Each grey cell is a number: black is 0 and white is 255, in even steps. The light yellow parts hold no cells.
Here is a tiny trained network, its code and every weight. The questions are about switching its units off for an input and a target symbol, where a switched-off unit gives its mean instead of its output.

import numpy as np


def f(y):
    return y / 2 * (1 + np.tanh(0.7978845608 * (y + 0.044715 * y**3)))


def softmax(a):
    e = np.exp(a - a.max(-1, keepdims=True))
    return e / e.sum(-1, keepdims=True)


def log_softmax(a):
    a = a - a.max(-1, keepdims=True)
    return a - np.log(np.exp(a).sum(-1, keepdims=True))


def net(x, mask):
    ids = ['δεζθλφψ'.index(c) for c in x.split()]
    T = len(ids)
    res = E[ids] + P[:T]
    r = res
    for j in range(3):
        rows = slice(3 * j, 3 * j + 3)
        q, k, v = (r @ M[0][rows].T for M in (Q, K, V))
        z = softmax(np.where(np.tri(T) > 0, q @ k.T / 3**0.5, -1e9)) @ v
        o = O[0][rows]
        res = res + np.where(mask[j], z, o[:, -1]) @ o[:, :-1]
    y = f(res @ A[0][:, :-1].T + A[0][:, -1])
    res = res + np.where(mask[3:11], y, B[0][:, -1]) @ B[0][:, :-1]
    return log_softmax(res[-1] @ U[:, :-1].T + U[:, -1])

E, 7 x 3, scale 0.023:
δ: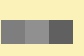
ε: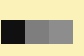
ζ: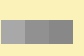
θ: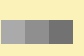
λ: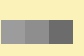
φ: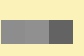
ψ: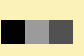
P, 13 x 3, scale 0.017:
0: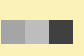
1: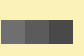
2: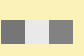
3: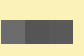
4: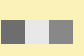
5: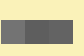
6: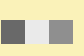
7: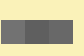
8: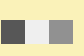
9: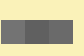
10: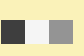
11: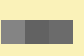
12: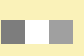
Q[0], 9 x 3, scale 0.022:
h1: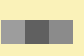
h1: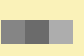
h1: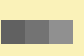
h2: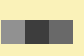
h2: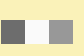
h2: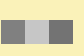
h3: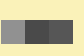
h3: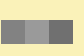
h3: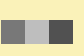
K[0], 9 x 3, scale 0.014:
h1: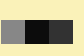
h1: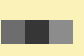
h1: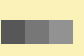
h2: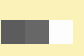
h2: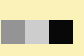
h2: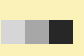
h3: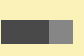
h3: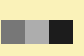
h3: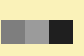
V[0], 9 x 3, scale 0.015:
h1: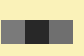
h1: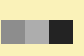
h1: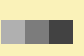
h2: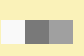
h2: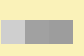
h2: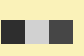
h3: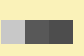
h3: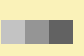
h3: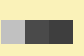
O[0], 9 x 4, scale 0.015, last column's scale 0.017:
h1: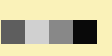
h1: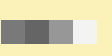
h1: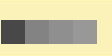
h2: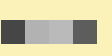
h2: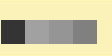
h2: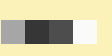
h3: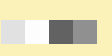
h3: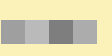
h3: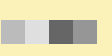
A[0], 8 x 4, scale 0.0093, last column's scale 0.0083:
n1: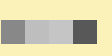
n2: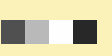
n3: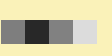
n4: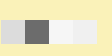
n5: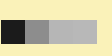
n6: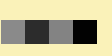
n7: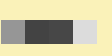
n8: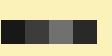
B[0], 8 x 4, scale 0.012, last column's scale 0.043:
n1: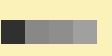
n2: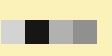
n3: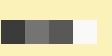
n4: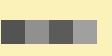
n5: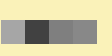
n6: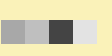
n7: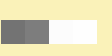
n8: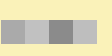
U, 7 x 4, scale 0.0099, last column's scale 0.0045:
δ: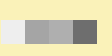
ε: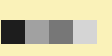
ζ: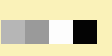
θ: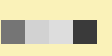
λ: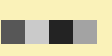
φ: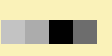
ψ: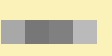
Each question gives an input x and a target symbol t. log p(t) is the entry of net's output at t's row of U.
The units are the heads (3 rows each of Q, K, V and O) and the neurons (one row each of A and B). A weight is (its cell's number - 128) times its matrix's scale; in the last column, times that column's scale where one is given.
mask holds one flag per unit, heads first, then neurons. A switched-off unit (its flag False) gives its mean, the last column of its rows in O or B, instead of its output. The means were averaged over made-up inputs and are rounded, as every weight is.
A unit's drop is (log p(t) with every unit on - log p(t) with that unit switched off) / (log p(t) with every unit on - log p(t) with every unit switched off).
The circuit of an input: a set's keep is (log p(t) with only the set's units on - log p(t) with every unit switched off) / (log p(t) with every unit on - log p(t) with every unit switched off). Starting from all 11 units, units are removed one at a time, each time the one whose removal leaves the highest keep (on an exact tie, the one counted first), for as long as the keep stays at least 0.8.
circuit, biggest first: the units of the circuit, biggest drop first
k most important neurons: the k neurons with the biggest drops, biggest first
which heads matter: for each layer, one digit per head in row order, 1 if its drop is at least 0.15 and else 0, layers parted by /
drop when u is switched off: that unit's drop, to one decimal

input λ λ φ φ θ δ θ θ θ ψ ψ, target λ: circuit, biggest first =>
(n7)
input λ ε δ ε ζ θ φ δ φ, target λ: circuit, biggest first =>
(n7 h2)
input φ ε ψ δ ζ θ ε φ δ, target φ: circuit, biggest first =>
(n7 h3)
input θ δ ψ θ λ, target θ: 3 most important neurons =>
(n3 n6 n1)
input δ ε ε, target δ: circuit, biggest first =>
(n3 n6 h3 n7)
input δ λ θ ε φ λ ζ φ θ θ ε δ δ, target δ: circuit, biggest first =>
(n3 n6 h3 n7)
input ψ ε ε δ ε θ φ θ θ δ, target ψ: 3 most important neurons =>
(n7 n3 n6)
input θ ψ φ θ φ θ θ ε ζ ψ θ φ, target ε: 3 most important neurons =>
(n3 n7 n2)
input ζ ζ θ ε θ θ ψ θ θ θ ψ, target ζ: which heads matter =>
010
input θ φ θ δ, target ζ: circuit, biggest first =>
(n6 h3)
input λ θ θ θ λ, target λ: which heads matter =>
011
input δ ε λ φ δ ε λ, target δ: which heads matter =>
001
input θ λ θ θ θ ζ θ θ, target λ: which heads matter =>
011
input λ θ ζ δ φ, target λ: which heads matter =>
011
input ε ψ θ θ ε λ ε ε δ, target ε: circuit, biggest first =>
(h3)
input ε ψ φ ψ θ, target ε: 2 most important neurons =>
(n3 n2)
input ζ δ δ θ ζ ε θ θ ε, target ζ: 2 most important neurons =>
(n3 n2)
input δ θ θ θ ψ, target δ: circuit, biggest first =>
(n3 h3 n6 n7)
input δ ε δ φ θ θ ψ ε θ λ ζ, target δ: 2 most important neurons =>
(n3 n6)
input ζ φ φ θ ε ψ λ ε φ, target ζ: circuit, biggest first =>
(n3 n2 h2)
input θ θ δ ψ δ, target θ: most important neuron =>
(n3)
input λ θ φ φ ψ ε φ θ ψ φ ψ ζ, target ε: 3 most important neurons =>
(n3 n7 n2)
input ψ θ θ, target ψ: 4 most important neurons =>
(n7 n3 n6 n1)
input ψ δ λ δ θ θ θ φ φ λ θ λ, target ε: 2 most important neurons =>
(n7 n6)
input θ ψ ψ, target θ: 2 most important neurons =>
(n3 n6)
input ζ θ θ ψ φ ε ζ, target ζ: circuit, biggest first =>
(n2 h2)
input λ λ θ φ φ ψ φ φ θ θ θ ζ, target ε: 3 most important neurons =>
(n7 n6 n8)
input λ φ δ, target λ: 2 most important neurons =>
(n7 n6)
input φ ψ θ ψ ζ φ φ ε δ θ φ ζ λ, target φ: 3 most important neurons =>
(n7 n3 n4)
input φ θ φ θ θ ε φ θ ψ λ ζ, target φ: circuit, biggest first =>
(n7)
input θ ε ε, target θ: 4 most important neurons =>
(n3 n6 n1 n2)
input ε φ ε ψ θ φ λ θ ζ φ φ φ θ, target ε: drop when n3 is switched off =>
0.0
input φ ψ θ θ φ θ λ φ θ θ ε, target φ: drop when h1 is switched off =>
0.2
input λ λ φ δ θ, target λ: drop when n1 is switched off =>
0.1
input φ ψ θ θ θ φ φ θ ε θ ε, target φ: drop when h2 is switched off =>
0.2
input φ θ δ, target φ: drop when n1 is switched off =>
0.1
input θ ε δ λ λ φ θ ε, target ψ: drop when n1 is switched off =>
0.1
